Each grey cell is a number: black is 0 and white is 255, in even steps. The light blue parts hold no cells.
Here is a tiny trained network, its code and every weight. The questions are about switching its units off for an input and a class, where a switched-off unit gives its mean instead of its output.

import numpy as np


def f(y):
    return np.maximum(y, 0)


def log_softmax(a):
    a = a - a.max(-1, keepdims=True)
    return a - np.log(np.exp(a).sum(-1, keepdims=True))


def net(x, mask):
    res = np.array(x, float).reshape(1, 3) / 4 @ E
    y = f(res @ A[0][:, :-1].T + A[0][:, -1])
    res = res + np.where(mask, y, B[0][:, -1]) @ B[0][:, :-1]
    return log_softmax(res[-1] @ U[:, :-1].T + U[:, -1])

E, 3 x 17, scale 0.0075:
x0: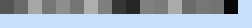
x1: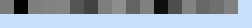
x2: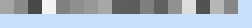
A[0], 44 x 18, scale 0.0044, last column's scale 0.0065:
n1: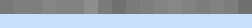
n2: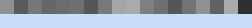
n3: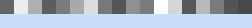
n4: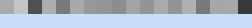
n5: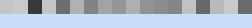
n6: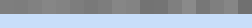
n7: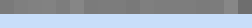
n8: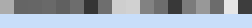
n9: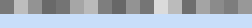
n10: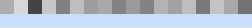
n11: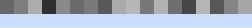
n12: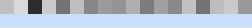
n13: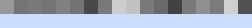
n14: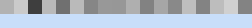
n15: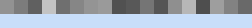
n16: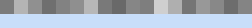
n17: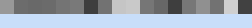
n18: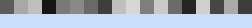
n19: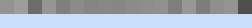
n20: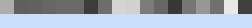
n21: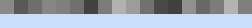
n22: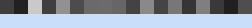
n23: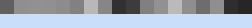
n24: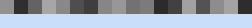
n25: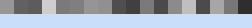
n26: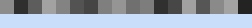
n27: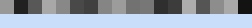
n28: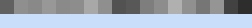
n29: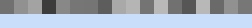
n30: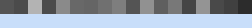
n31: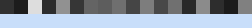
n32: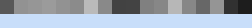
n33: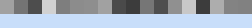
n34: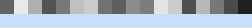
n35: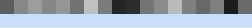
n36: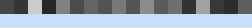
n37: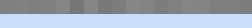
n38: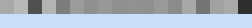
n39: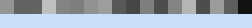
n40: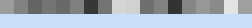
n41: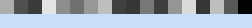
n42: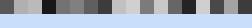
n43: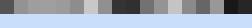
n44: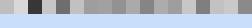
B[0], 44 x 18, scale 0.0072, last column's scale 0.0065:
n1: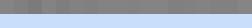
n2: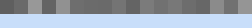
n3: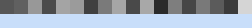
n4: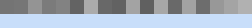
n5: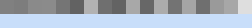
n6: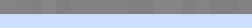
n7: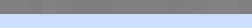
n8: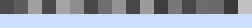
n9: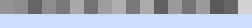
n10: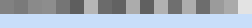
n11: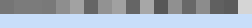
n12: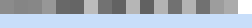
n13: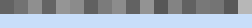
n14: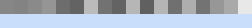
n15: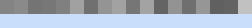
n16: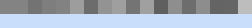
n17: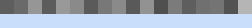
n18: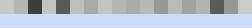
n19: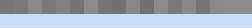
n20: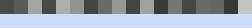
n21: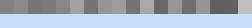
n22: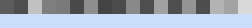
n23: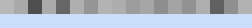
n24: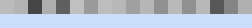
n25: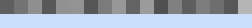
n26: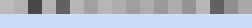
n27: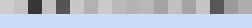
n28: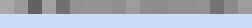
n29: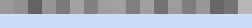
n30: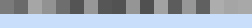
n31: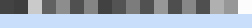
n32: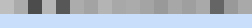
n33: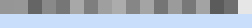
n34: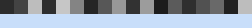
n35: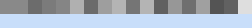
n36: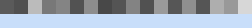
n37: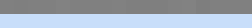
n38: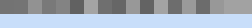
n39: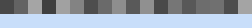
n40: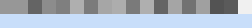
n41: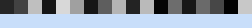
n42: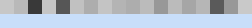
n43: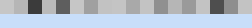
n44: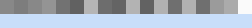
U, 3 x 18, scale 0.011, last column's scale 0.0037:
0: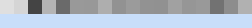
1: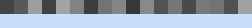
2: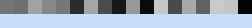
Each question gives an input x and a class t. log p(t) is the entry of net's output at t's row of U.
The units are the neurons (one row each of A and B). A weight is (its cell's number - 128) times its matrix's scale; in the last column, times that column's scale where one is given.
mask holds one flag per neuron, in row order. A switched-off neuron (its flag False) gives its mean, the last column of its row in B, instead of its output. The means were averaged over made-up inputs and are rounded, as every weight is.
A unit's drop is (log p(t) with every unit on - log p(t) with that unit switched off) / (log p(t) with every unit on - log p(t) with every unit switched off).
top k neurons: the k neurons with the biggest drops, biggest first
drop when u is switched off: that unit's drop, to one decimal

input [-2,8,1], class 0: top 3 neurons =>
[n27, n24, n26]
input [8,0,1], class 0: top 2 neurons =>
[n43, n32]
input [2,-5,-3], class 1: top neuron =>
[n34]
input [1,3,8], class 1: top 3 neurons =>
[n41, n39, n25]
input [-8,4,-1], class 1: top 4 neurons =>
[n20, n8, n17, n13]
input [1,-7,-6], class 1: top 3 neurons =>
[n34, n3, n43]
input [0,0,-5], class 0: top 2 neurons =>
[n42, n18]
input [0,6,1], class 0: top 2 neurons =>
[n27, n24]
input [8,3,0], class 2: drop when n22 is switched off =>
0.2
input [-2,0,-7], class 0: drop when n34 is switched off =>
0.2
